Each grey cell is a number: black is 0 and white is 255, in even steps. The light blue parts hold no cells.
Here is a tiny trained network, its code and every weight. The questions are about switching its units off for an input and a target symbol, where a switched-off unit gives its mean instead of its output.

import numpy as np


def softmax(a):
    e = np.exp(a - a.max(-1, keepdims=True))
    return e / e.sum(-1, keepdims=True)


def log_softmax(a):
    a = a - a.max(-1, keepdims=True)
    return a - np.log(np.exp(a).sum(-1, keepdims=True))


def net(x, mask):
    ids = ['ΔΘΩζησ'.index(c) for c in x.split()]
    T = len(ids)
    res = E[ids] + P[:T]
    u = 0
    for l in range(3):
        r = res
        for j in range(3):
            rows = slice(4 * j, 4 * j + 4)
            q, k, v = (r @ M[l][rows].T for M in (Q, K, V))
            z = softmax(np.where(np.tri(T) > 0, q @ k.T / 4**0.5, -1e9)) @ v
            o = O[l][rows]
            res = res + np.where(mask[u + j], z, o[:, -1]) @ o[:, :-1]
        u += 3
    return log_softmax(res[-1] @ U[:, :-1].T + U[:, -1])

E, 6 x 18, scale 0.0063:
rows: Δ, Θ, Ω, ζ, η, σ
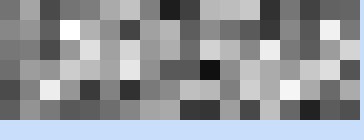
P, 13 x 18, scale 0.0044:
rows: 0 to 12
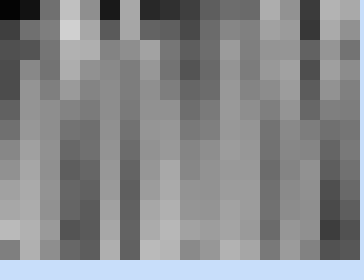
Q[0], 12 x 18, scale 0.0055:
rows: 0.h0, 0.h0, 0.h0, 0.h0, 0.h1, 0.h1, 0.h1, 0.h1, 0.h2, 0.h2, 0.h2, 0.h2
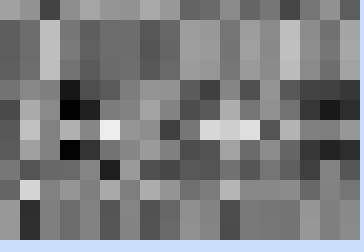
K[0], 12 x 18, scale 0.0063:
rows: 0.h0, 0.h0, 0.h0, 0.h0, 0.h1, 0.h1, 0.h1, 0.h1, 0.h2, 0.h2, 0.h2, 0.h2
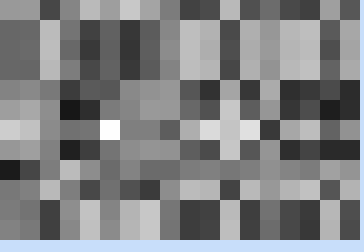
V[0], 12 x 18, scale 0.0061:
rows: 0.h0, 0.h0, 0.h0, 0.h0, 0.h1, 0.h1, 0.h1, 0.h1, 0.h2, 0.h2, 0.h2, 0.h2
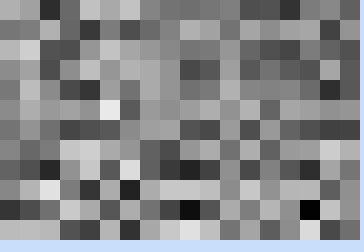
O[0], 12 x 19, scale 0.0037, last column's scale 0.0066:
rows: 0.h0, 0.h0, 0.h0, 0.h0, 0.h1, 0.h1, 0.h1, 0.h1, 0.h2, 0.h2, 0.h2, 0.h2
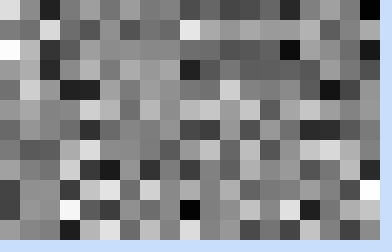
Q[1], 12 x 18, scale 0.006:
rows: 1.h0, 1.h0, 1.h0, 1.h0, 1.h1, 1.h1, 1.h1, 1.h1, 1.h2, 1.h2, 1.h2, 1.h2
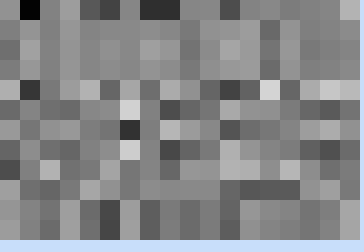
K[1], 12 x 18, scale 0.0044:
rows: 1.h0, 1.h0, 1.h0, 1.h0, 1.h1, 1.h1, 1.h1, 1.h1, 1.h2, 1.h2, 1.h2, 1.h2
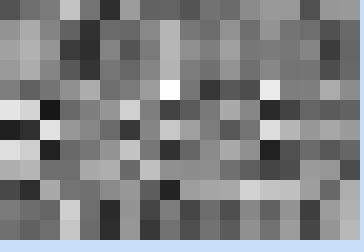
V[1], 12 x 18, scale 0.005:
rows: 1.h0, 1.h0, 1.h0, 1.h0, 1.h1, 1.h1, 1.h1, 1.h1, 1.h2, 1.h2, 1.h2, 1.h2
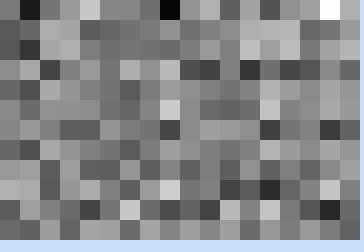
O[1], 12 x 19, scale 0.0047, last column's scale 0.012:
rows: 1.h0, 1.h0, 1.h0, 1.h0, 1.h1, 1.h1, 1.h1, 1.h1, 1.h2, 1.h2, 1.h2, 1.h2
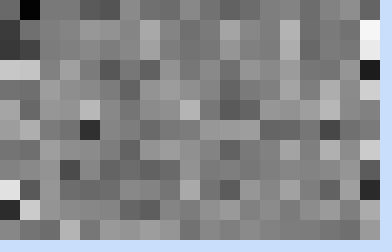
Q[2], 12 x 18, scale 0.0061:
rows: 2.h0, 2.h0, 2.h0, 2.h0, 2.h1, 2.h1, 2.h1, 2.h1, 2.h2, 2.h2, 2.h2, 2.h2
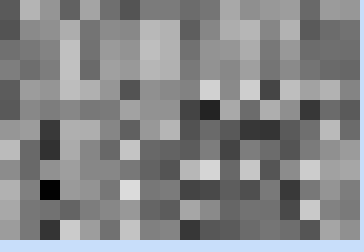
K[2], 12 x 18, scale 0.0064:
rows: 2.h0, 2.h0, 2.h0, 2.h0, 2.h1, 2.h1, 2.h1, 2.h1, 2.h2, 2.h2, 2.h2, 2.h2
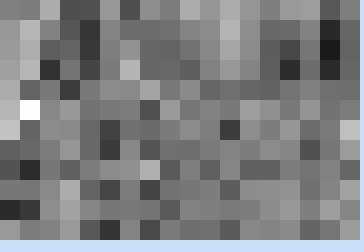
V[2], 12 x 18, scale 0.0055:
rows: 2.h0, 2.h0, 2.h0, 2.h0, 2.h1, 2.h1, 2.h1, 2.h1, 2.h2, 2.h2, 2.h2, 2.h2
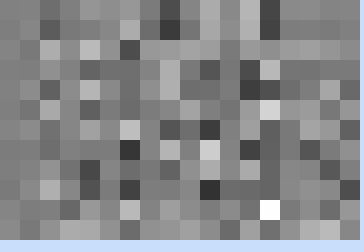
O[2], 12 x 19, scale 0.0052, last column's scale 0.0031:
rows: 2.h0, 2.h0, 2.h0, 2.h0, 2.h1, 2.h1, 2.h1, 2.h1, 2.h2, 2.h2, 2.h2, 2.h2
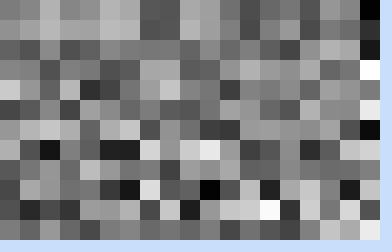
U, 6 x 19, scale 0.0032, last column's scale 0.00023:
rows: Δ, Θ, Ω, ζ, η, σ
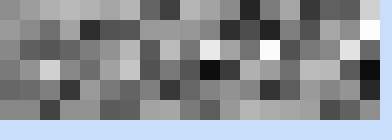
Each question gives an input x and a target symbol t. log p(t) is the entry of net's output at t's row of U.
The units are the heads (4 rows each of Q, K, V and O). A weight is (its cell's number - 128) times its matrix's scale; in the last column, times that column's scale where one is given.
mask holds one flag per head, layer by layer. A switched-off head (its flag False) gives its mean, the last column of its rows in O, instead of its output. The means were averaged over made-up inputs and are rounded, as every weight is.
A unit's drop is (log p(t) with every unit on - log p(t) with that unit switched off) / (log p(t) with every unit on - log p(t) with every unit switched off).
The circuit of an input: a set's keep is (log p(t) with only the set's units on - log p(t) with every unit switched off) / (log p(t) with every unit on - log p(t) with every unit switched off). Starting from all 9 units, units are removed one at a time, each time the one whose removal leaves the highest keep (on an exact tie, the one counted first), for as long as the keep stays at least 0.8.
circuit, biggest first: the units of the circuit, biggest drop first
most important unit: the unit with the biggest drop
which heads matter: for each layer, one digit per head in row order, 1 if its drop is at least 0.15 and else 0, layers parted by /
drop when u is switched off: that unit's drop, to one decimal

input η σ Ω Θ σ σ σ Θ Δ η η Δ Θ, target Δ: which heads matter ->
000 / 011 / 100
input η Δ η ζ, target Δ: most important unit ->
2.h0
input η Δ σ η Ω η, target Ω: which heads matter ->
101 / 000 / 001
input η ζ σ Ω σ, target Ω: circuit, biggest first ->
[2.h2 1.h0 0.h1]
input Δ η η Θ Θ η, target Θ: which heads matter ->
100 / 001 / 011
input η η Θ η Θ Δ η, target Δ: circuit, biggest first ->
[2.h0 1.h1]
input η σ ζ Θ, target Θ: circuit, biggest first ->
[0.h0 1.h0 2.h1]
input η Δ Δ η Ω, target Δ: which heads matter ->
100 / 010 / 100
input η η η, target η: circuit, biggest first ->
[0.h0 2.h0 2.h1]
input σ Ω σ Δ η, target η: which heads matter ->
101 / 001 / 110
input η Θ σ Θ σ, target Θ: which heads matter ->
110 / 100 / 011
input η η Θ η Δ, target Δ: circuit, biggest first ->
[2.h0 1.h1 2.h2]
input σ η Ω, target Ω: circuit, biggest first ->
[0.h2 2.h2]
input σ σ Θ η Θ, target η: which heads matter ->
111 / 001 / 110
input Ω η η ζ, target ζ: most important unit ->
2.h1
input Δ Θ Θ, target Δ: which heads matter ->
101 / 010 / 101
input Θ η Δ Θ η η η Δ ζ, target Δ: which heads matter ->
000 / 010 / 100
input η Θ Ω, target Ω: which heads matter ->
100 / 000 / 001
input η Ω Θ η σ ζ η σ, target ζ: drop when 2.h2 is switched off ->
0.1
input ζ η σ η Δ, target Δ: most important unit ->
1.h1
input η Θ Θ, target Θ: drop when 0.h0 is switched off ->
0.3
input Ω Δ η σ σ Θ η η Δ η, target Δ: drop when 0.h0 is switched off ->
0.1
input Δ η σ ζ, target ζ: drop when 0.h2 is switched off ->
0.5
